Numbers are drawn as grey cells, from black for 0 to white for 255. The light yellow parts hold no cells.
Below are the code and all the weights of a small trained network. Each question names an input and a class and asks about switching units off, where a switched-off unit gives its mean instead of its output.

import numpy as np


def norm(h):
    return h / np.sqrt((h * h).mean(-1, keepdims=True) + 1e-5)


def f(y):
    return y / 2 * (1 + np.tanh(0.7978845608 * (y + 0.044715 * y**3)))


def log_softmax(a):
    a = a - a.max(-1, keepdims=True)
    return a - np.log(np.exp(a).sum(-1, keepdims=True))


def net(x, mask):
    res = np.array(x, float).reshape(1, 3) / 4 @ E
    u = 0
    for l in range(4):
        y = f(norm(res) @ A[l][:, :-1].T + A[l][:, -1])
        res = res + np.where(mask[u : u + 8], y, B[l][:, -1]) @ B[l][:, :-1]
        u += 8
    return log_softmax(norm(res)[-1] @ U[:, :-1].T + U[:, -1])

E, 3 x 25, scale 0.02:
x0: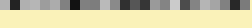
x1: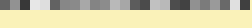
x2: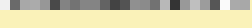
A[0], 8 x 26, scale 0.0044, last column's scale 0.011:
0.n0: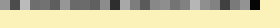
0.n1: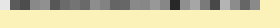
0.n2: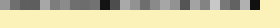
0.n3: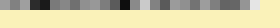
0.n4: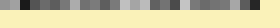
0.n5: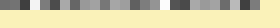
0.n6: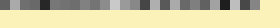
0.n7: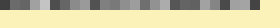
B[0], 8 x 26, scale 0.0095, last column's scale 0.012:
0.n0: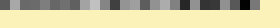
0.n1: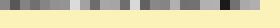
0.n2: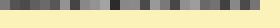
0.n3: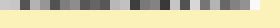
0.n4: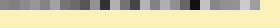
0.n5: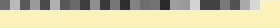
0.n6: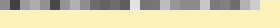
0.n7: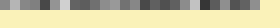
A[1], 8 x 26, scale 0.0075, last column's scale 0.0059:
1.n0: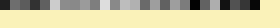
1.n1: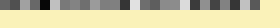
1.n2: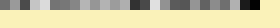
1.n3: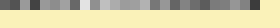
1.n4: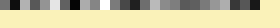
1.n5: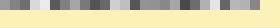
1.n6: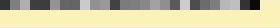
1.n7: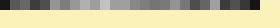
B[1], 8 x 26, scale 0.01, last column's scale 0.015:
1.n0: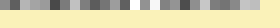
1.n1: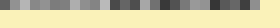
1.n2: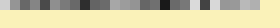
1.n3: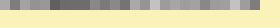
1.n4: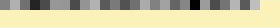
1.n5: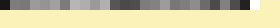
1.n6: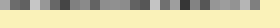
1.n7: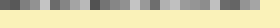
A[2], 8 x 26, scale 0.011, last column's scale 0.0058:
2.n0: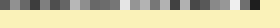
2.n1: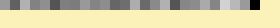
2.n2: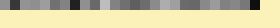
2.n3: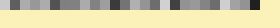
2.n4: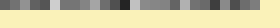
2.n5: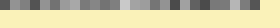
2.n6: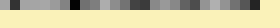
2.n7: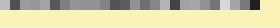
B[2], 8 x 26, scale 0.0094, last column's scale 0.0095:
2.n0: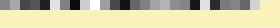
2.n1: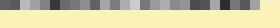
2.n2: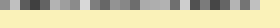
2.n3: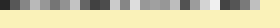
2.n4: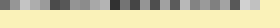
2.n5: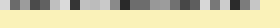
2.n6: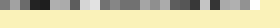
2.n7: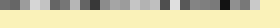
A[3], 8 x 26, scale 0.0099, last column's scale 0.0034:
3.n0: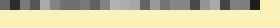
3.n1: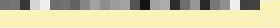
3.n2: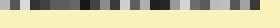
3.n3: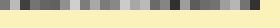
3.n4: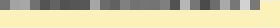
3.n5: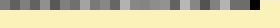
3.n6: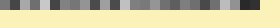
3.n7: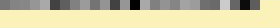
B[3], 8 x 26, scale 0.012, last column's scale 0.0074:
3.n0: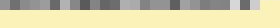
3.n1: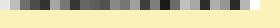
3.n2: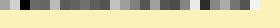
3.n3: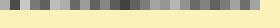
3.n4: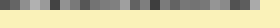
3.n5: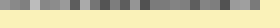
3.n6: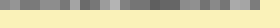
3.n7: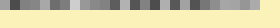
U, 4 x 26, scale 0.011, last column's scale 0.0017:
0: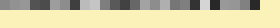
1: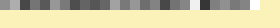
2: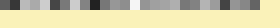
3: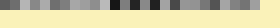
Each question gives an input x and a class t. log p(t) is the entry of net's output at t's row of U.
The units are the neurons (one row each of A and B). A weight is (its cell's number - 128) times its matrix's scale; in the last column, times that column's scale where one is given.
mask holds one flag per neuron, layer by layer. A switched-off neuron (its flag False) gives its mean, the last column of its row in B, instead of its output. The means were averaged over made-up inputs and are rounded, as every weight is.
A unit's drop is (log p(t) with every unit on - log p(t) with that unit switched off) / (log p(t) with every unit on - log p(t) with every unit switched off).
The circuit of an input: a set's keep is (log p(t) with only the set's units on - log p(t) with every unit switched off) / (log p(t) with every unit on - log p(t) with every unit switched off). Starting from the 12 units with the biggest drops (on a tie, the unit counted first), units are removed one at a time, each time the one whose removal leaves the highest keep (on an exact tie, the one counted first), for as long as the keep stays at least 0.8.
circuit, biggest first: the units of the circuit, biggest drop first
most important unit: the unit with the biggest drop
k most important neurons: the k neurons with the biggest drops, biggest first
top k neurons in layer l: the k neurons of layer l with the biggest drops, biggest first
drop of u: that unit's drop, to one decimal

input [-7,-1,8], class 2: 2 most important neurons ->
(2.n3; 2.n7)
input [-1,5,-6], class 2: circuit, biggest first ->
(1.n0)
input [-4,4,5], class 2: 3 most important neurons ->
(0.n3; 1.n4; 2.n7)
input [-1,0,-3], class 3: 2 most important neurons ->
(0.n6; 1.n5)
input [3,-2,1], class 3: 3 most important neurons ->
(1.n5; 0.n3; 3.n7)
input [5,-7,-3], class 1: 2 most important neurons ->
(0.n3; 3.n2)
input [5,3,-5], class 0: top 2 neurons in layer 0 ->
(0.n1; 0.n6)
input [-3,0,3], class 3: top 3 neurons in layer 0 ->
(0.n1; 0.n4; 0.n6)
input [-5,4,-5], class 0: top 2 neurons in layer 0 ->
(0.n3; 0.n1)
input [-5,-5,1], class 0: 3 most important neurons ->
(0.n5; 2.n0; 1.n2)
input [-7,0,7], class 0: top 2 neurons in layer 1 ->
(1.n0; 1.n7)
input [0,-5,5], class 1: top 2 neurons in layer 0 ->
(0.n6; 0.n3)
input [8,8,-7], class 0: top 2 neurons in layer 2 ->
(2.n6; 2.n2)
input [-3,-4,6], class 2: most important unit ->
0.n5
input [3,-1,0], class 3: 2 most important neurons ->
(1.n5; 3.n7)
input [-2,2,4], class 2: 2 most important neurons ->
(0.n3; 1.n5)
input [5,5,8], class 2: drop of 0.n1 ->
0.0
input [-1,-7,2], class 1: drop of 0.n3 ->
0.1
